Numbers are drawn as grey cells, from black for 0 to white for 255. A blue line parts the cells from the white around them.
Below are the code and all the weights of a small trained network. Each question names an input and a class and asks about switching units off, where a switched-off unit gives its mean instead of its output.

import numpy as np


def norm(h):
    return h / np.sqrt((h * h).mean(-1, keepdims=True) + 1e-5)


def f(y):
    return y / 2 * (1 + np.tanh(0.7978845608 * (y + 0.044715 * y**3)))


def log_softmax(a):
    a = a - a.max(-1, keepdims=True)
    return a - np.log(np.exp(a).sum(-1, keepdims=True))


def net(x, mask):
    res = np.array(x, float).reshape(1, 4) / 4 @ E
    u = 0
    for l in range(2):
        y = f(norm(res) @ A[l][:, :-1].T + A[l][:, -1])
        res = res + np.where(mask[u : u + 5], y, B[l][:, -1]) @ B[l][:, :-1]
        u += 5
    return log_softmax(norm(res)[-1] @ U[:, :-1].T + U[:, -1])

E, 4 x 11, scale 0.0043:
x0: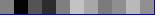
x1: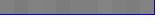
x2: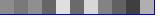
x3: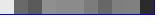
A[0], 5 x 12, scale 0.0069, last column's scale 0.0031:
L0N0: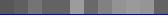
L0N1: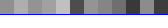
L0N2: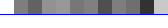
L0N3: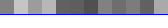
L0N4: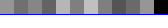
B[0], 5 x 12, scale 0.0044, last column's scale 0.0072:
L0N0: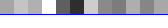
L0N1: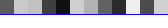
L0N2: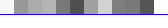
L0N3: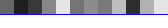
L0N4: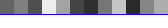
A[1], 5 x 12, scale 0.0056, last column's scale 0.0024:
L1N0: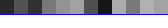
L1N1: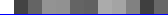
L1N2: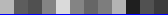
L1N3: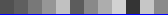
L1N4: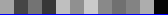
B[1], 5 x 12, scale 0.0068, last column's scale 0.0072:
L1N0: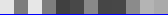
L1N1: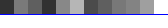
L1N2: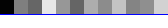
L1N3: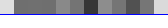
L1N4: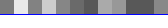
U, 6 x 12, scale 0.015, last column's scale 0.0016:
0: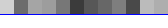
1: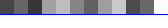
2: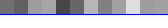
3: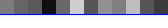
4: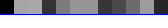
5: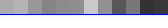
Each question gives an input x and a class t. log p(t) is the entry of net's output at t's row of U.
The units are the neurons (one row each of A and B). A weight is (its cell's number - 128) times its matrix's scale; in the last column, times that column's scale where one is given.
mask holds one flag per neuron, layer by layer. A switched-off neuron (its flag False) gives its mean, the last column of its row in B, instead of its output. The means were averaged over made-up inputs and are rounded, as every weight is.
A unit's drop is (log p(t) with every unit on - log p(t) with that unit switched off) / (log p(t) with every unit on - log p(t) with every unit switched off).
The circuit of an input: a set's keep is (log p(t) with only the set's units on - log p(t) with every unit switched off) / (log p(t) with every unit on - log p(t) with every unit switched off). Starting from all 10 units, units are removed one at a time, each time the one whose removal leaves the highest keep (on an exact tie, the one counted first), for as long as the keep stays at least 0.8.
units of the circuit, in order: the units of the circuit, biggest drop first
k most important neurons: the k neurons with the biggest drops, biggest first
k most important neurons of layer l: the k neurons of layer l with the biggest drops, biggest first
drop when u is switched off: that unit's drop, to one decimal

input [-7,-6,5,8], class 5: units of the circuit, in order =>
[L0N1]
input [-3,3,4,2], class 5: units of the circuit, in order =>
[L0N1 L1N1]
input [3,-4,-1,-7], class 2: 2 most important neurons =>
[L0N3 L1N1]
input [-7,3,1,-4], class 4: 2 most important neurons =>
[L0N1 L0N4]
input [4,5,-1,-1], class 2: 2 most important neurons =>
[L0N3 L0N0]
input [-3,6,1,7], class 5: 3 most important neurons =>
[L0N2 L0N4 L0N1]
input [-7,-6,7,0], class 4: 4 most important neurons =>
[L0N1 L0N2 L1N3 L0N0]
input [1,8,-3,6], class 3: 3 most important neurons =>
[L1N1 L0N3 L0N4]
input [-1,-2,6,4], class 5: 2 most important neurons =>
[L0N1 L0N3]
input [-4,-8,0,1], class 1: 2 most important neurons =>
[L0N3 L0N0]
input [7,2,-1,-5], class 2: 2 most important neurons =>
[L0N3 L0N0]
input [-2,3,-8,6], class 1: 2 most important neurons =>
[L0N1 L0N3]
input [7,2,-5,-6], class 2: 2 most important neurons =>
[L1N1 L0N0]
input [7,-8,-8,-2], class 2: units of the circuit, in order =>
[L0N0]
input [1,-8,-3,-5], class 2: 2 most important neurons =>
[L0N3 L0N0]
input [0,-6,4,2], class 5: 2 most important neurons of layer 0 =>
[L0N1 L0N3]
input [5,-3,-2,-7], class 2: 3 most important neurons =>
[L0N3 L1N1 L0N0]
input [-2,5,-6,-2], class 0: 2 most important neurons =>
[L0N2 L1N0]
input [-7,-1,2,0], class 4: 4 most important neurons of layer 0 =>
[L0N1 L0N2 L0N3 L0N0]
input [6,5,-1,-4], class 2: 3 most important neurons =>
[L0N3 L0N0 L1N1]
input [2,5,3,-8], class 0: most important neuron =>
[L0N1]
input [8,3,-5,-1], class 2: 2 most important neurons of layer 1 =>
[L1N1 L1N3]
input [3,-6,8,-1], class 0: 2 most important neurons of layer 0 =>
[L0N2 L0N4]
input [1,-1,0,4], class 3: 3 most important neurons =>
[L0N3 L1N1 L0N4]
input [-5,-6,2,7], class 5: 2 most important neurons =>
[L0N1 L0N2]
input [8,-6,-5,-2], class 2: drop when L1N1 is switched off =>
0.2
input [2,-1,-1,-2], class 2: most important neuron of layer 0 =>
[L0N3]
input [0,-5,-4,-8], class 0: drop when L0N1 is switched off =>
1.8
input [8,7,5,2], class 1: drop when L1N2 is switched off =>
0.1
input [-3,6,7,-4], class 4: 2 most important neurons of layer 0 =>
[L0N1 L0N2]
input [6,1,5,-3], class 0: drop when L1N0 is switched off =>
0.1
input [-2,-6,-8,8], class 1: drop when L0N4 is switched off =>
0.0
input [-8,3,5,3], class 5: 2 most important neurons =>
[L0N1 L1N1]
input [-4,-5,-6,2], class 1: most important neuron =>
[L1N2]
